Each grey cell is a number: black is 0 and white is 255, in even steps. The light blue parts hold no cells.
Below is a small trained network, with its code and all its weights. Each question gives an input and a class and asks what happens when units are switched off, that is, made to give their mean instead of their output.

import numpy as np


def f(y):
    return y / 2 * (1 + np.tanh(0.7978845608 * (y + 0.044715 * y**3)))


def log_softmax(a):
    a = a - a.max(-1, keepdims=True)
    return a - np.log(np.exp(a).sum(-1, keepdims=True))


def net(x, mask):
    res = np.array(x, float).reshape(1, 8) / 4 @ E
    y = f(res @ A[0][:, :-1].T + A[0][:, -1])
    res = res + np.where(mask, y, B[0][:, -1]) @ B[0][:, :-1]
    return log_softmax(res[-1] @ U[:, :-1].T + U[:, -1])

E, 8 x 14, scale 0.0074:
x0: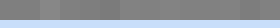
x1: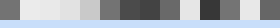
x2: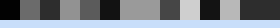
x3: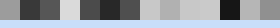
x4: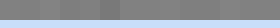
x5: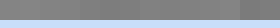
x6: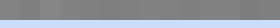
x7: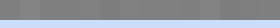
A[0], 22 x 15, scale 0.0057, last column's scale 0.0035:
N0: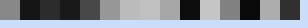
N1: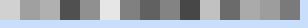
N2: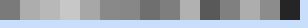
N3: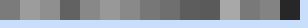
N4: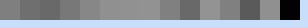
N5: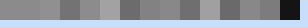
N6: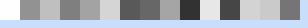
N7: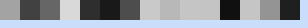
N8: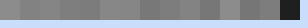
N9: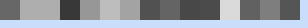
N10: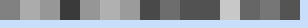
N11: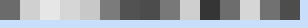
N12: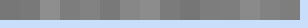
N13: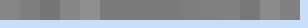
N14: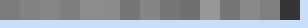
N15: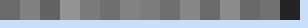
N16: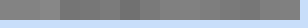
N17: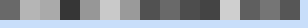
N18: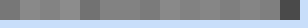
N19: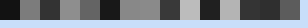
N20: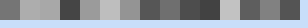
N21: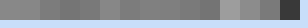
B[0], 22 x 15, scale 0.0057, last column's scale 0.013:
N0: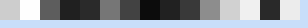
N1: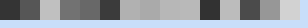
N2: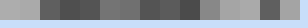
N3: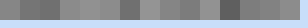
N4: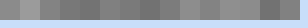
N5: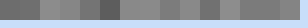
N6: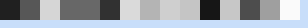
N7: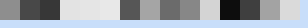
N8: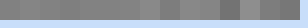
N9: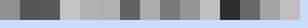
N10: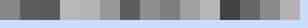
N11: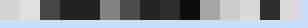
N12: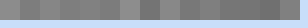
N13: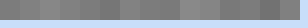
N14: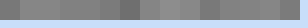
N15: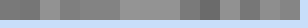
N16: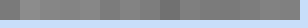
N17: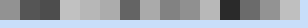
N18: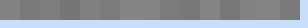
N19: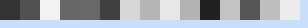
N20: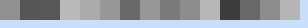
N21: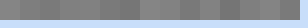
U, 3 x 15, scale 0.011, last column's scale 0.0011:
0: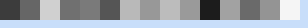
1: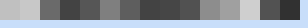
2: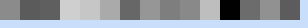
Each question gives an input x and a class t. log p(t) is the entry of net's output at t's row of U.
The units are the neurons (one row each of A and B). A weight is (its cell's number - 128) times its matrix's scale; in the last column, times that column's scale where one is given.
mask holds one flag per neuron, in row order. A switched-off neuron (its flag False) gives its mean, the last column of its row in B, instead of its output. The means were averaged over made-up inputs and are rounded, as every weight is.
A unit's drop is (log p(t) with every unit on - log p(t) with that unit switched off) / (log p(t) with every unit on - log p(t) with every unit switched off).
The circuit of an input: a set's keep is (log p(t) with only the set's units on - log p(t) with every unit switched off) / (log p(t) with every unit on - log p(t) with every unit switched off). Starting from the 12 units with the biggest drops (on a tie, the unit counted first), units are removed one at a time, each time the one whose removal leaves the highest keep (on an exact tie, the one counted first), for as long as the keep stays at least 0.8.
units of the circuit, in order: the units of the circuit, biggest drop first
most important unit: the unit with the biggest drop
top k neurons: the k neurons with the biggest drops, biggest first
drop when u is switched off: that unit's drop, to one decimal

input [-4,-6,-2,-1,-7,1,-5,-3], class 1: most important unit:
N0
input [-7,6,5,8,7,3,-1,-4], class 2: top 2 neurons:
(N7 N0)
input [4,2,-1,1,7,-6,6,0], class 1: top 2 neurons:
(N19 N6)
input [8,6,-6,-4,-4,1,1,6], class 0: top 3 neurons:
(N6 N1 N0)
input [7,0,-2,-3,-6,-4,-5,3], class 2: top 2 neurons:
(N19 N6)
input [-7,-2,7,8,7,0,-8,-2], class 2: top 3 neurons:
(N7 N6 N1)
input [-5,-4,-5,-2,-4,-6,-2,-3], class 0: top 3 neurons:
(N6 N1 N11)
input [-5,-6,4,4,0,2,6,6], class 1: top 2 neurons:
(N0 N6)
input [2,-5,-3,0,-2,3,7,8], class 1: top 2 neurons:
(N0 N19)
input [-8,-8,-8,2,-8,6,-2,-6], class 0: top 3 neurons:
(N6 N1 N11)
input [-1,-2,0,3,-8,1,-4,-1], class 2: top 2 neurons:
(N11 N0)
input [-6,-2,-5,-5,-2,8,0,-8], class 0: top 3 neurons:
(N6 N1 N7)
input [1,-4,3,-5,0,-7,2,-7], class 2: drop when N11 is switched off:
0.4
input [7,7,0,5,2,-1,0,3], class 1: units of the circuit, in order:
(N11)
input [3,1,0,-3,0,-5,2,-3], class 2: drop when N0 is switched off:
0.2
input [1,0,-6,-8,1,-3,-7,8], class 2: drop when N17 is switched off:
0.3
